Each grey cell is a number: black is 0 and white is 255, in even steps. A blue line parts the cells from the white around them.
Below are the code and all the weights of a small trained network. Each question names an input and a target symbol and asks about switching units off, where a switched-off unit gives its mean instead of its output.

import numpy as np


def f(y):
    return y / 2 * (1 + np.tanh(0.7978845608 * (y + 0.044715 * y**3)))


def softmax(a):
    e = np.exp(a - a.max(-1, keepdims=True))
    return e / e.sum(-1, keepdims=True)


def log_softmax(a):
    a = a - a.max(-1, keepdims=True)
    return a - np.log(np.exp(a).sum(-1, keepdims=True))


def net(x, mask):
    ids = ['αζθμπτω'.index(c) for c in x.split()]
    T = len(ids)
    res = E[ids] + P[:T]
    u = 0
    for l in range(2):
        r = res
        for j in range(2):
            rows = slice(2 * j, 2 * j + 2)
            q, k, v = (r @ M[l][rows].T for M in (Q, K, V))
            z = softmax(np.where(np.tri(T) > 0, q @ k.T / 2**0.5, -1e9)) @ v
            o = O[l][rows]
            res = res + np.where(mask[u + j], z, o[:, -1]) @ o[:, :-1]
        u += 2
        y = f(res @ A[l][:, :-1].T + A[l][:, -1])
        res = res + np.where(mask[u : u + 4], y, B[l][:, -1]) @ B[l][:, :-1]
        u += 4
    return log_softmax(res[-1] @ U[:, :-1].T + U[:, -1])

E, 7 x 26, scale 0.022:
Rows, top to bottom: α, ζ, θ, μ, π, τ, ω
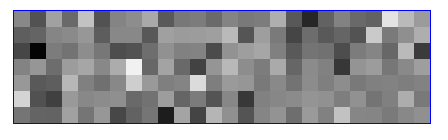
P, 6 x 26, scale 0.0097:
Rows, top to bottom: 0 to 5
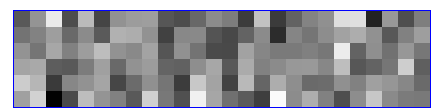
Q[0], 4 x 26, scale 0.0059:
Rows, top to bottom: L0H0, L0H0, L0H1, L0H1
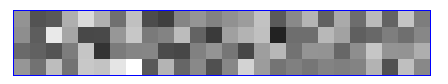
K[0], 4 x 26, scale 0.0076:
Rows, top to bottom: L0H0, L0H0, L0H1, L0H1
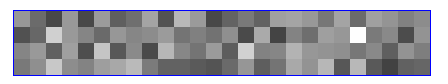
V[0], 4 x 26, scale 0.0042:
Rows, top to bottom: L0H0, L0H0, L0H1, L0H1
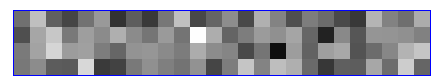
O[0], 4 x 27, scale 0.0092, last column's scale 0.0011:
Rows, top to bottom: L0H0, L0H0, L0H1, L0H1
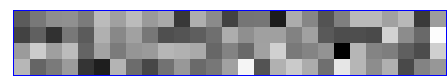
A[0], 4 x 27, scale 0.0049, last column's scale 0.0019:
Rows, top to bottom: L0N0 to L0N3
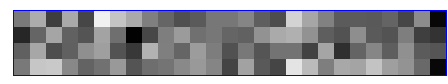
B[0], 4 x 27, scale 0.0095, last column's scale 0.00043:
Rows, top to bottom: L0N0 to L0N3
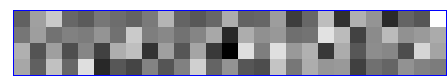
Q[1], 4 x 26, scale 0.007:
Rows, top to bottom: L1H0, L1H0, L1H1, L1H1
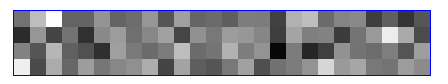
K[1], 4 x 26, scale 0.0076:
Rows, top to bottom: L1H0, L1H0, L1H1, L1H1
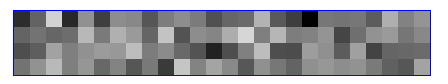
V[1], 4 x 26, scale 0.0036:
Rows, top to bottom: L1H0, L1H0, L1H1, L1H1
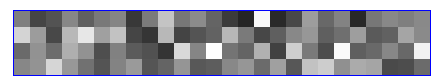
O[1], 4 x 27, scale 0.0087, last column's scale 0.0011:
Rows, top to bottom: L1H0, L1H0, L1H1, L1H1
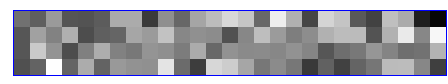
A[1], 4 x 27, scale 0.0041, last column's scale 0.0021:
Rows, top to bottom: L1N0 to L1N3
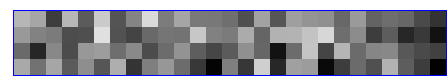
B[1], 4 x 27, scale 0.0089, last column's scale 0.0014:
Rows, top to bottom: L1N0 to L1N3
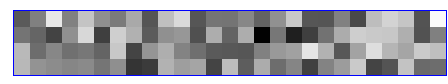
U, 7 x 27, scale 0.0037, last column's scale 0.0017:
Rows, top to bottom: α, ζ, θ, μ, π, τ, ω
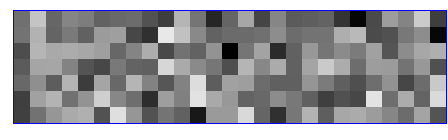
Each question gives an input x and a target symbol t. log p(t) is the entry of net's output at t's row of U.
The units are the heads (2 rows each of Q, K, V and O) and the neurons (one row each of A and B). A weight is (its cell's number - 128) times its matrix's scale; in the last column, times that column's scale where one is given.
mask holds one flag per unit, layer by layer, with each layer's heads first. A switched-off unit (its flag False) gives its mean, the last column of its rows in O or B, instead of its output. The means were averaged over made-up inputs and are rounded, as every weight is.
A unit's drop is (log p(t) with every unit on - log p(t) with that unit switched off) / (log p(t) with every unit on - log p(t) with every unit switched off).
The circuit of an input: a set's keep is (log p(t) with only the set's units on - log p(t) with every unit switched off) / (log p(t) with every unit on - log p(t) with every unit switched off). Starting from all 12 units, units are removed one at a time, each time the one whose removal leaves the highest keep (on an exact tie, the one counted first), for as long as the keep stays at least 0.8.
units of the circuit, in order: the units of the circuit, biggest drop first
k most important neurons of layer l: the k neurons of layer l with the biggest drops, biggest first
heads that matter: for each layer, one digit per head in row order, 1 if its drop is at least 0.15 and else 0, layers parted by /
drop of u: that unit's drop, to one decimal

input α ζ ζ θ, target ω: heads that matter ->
00 / 10
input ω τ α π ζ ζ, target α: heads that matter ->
10 / 00
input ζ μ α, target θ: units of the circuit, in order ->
[L1H0]
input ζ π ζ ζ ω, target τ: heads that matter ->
00 / 01
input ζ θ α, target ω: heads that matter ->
01 / 00
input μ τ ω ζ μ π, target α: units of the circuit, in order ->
[L0H0, L1H0]
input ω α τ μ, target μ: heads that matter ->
11 / 10
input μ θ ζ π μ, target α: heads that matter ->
10 / 00
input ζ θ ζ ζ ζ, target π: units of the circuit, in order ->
[L0H0, L1H1]
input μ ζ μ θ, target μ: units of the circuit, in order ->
[L0N2, L0N1]
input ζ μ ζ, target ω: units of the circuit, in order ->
[L1H1, L0N0]
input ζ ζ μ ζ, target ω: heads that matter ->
11 / 01
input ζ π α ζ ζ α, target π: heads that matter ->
11 / 01
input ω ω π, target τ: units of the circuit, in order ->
[L1H1, L0H0]
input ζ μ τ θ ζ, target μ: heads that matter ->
00 / 10
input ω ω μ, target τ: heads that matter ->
10 / 11
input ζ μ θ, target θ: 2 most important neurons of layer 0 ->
[L0N1, L0N0]
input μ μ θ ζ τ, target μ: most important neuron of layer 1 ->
[L1N0]
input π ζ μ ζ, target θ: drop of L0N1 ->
-0.1
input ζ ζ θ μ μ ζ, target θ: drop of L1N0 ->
0.0
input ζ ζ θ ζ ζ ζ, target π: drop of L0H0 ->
0.7
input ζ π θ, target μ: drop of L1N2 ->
0.3
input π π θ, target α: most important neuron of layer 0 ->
[L0N1]
